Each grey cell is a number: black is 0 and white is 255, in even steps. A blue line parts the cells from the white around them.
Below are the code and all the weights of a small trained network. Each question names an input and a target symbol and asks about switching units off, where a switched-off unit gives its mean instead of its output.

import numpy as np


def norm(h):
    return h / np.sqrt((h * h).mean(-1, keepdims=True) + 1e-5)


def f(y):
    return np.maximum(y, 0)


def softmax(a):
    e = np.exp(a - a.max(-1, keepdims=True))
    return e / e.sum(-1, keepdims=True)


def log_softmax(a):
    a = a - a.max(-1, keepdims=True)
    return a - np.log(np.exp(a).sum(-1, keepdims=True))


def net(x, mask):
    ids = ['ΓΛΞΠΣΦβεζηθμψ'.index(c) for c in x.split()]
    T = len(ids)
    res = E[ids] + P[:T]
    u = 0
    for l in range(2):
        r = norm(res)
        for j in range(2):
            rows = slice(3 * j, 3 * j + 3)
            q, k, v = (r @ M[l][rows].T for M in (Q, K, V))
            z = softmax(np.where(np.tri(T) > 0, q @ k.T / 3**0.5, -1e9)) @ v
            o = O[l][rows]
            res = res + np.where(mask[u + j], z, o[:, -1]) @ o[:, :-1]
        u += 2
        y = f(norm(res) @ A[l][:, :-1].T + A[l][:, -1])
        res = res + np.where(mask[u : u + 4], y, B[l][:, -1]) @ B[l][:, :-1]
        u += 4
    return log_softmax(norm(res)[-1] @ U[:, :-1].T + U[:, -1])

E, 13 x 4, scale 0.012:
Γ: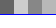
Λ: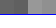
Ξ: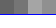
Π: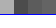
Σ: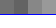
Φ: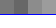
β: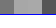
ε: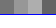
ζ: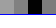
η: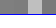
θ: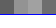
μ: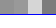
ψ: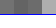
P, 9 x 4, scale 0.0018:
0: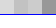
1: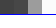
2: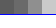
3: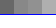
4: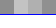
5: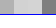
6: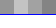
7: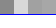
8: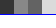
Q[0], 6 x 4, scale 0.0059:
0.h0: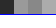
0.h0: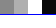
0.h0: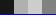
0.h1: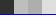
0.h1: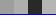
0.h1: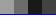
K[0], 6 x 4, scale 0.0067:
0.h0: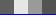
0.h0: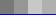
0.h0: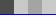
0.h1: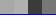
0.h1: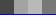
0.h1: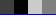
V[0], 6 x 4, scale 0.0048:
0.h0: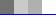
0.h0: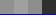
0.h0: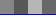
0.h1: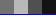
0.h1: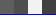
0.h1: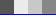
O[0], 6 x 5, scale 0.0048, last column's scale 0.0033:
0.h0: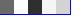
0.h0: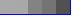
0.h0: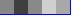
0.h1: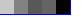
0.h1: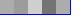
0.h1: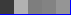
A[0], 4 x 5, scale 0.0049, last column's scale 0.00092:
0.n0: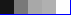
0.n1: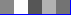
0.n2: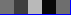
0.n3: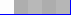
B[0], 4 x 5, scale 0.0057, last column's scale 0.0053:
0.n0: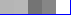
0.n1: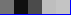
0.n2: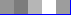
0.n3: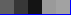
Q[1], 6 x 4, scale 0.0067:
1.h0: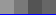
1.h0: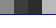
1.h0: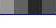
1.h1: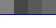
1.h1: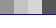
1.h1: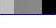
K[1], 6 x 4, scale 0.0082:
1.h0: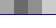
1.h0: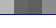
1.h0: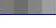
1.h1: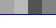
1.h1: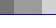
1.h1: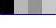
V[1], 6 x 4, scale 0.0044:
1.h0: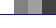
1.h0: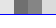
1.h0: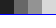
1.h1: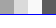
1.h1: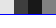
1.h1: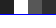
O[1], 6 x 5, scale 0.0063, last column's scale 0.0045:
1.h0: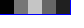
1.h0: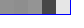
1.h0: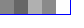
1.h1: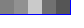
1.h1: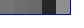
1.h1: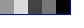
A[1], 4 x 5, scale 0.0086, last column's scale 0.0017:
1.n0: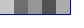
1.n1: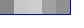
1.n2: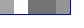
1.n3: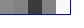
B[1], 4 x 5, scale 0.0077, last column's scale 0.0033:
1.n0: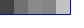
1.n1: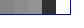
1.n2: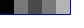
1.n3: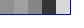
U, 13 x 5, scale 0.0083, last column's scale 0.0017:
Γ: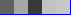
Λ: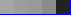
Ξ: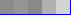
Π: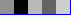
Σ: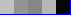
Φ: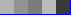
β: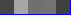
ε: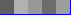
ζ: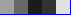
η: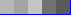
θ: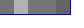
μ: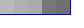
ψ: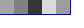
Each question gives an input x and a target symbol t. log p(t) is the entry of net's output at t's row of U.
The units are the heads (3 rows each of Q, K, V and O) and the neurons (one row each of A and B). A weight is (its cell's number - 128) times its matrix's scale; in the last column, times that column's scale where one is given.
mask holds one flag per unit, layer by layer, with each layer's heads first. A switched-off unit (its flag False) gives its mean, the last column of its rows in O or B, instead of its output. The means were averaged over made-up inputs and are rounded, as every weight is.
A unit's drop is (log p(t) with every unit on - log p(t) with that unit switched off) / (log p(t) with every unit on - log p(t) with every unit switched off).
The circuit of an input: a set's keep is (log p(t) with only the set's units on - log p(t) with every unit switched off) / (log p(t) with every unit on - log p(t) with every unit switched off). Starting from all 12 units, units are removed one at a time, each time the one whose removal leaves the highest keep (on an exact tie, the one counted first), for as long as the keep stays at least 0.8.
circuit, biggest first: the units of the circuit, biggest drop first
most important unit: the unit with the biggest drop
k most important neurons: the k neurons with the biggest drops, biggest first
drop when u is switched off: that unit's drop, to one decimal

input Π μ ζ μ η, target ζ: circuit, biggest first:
0.h1, 0.n3, 1.h1
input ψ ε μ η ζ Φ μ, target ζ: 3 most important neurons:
0.n3, 1.n3, 0.n2
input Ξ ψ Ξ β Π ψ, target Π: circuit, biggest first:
0.h0
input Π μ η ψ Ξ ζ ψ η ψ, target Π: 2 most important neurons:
0.n1, 1.n2
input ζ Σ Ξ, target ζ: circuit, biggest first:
1.h1, 0.h1
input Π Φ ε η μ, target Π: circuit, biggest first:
0.n3, 1.h1, 0.h1
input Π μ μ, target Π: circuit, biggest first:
0.n3, 1.h1
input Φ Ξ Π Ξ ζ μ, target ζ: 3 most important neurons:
0.n3, 0.n2, 1.n3
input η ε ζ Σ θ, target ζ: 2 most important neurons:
0.n1, 1.n3
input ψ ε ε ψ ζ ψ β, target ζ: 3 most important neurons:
0.n1, 1.n3, 0.n0
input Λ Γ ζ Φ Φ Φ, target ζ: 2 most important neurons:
1.n3, 0.n2
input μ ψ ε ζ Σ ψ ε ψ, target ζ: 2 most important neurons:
1.n3, 0.n2
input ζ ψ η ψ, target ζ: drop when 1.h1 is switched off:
0.5
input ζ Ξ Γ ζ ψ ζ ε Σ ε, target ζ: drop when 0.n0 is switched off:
0.0
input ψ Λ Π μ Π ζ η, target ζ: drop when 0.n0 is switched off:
0.1
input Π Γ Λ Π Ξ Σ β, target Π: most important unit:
1.h1
